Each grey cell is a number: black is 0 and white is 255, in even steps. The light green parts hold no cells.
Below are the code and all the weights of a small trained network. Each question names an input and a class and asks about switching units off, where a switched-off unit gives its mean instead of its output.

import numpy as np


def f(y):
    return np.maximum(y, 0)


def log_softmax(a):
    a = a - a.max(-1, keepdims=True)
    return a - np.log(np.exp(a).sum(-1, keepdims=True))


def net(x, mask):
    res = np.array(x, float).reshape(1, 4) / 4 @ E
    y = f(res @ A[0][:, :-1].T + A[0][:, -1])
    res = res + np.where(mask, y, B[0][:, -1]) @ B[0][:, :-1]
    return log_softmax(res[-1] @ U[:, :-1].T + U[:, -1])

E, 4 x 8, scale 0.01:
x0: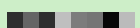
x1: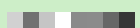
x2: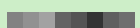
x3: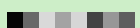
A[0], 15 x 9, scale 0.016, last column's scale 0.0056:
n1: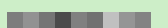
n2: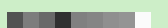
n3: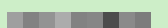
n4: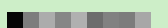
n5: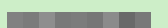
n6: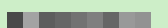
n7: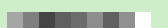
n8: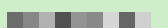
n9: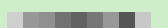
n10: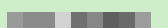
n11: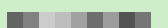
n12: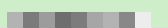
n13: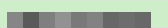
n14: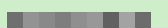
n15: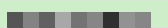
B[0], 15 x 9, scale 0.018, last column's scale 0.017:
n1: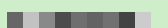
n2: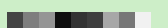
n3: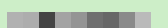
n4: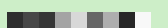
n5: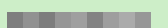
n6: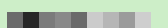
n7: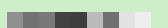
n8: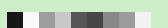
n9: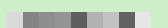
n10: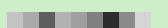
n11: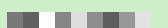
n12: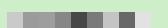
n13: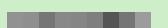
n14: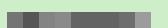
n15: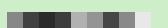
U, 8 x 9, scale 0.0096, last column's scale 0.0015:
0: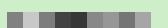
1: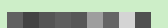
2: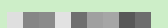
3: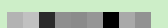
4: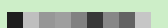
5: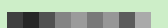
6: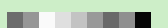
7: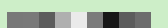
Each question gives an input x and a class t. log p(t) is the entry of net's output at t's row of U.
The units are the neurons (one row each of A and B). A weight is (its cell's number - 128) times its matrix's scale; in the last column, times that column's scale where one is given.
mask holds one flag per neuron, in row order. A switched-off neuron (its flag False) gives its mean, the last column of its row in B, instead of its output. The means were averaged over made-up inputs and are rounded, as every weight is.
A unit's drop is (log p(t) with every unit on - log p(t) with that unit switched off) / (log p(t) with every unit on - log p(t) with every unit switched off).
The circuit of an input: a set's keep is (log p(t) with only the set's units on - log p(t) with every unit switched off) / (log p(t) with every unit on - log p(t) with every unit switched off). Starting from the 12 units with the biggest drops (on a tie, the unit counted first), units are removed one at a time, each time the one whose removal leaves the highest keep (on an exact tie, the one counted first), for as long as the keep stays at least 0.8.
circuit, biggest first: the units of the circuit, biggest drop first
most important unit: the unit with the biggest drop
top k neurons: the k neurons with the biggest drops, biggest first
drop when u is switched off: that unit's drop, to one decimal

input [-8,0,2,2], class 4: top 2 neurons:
n8; n1
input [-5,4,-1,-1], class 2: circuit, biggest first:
n9
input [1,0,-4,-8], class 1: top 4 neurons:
n7; n8; n1; n2
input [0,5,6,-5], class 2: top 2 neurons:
n9; n15
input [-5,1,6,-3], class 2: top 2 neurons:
n2; n9
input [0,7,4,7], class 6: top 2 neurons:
n11; n15
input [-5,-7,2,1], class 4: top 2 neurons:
n8; n7
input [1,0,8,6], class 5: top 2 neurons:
n4; n10
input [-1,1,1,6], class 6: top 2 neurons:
n11; n2
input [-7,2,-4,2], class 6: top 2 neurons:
n11; n8
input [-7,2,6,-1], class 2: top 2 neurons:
n9; n2
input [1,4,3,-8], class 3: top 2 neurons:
n7; n10
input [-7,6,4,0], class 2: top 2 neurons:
n9; n12
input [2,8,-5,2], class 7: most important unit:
n11
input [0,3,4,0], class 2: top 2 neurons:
n15; n8
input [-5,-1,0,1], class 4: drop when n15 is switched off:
0.1
